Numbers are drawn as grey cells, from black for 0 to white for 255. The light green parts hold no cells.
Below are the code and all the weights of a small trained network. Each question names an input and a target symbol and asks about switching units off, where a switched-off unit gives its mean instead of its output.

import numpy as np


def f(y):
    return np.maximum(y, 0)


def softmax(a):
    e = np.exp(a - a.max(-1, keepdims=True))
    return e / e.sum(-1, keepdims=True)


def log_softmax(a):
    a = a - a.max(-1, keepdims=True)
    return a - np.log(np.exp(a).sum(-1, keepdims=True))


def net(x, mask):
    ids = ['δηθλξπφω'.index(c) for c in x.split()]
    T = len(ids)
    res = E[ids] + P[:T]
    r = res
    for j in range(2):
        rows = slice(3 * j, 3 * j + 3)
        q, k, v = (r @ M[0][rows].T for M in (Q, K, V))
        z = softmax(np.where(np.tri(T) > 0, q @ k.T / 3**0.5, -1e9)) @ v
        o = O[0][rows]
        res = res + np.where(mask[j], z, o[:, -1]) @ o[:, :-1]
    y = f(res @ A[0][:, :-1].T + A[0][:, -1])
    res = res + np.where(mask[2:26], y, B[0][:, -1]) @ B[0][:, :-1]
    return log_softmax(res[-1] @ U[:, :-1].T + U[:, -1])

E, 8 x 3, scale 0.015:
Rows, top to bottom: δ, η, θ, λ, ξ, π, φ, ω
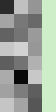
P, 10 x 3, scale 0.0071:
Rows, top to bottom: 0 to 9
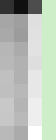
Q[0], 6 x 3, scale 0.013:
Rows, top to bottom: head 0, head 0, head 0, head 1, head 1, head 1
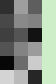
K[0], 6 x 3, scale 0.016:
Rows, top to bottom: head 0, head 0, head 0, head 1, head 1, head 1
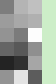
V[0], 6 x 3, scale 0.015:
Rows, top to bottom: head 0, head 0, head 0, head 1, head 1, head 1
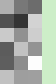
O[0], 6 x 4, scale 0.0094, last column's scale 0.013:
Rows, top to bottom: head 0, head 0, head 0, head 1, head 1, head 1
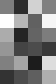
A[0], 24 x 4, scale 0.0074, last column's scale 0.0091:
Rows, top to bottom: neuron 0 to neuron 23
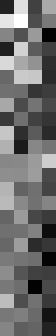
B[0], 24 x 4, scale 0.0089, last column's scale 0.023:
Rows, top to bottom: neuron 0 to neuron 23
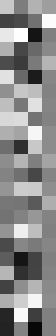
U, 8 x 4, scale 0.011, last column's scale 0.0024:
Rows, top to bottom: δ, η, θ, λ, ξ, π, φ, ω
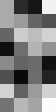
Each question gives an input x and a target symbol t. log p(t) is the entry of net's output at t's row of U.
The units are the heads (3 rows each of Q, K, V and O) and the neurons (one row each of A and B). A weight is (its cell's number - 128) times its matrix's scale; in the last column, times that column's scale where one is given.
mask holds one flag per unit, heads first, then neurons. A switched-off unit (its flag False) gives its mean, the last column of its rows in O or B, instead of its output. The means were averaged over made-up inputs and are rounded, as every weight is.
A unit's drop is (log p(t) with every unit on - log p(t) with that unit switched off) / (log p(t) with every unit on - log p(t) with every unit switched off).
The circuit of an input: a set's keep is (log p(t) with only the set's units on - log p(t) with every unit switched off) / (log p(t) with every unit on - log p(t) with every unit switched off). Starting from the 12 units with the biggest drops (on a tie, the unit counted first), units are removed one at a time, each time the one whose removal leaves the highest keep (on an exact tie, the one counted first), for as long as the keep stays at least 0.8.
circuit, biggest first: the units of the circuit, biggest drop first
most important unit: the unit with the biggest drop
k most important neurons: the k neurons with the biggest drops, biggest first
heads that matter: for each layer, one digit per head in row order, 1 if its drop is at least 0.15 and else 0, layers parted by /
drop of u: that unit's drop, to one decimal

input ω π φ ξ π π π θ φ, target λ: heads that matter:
11
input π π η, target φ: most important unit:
head 0
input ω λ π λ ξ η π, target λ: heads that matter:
10
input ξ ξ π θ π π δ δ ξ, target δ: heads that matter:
11
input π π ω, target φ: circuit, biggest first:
(head 1; head 0; neuron 9)
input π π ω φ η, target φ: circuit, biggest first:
(head 0; head 1; neuron 1; neuron 9)
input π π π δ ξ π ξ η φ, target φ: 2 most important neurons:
(neuron 9; neuron 21)
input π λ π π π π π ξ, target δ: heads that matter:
10
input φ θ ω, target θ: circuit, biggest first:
(head 0; neuron 4)
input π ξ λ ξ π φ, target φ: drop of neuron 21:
0.3
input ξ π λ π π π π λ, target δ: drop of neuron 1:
0.1
